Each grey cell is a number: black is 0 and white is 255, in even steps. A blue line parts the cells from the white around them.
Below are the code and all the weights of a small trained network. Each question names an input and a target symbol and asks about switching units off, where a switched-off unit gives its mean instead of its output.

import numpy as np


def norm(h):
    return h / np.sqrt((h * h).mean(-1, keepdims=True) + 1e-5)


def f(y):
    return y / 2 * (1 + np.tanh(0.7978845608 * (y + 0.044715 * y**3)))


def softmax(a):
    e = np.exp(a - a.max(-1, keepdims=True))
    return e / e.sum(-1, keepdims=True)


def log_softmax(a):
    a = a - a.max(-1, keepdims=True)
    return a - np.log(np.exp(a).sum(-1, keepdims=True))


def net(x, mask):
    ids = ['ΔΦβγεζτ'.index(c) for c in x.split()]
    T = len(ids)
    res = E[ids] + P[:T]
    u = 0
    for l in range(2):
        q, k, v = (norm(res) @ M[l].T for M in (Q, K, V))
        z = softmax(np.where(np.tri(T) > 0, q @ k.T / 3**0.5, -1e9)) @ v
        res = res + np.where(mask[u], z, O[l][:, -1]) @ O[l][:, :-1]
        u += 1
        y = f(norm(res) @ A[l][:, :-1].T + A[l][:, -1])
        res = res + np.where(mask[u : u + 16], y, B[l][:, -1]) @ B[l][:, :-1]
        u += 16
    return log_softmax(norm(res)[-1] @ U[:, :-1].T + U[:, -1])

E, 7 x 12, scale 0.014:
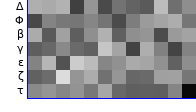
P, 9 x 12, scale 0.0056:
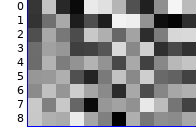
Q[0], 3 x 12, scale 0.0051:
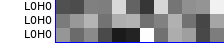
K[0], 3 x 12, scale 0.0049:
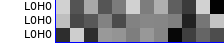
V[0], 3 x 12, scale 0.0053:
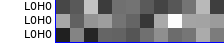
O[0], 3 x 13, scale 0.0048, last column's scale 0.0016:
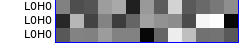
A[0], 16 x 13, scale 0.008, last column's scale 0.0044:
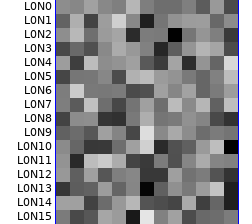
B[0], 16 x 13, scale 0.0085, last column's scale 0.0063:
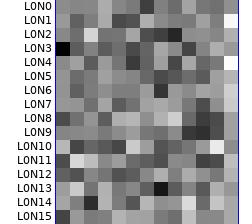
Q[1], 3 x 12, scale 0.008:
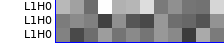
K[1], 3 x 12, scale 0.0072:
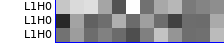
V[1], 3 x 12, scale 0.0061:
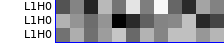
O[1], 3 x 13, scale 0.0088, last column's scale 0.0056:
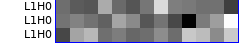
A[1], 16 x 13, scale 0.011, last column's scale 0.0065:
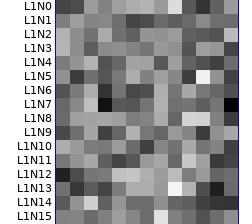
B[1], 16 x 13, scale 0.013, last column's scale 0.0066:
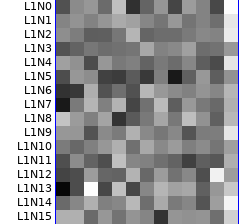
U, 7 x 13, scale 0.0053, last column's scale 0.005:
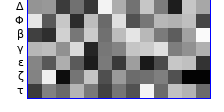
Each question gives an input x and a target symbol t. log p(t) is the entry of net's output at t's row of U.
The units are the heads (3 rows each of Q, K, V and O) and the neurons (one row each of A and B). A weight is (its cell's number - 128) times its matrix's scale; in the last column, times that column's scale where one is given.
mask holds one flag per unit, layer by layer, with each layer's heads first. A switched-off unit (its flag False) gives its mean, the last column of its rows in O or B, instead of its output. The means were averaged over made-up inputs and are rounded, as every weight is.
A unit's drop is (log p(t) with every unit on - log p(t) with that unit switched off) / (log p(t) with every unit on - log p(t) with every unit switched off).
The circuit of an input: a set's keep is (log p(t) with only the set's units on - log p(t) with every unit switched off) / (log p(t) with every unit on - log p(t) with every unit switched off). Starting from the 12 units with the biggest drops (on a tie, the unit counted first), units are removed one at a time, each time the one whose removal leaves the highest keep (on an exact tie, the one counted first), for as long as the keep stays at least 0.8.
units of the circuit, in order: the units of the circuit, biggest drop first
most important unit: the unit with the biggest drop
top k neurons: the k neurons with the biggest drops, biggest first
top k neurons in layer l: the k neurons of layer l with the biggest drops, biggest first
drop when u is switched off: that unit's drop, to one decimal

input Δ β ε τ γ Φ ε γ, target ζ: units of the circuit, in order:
(L1N4)
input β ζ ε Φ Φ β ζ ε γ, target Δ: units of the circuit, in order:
(L0H0; L1N0)
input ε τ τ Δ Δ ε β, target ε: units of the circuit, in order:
(L0H0; L1N5)
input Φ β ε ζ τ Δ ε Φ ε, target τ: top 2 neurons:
(L1N14; L1N0)
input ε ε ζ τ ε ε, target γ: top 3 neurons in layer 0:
(L0N4; L0N7; L0N6)
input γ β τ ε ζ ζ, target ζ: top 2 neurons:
(L0N7; L1N4)
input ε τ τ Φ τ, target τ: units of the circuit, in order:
(L0H0; L1N4; L1N0)
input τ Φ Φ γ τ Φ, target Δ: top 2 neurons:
(L0N13; L1N0)
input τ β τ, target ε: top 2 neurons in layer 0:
(L0N2; L0N11)
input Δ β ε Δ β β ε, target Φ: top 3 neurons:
(L0N4; L0N8; L0N2)
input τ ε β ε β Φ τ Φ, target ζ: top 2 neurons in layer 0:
(L0N8; L0N13)
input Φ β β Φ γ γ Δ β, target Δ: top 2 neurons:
(L0N7; L1N0)
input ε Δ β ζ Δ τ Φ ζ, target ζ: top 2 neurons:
(L1N4; L0N7)
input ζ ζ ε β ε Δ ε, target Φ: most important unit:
L1H0
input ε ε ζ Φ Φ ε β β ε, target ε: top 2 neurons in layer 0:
(L0N4; L0N11)
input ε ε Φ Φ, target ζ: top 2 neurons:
(L0N13; L0N8)
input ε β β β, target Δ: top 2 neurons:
(L0N4; L1N0)
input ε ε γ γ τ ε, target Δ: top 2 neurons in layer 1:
(L1N0; L1N13)
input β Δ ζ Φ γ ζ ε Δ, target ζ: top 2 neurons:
(L1N4; L0N6)
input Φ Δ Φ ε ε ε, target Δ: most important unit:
L0H0
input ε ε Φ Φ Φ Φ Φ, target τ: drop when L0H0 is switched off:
0.2
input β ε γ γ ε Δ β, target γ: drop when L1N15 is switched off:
0.0
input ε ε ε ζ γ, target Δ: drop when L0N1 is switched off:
0.1
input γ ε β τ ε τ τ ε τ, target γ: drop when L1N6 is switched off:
0.1
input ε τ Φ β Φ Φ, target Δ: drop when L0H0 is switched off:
1.3
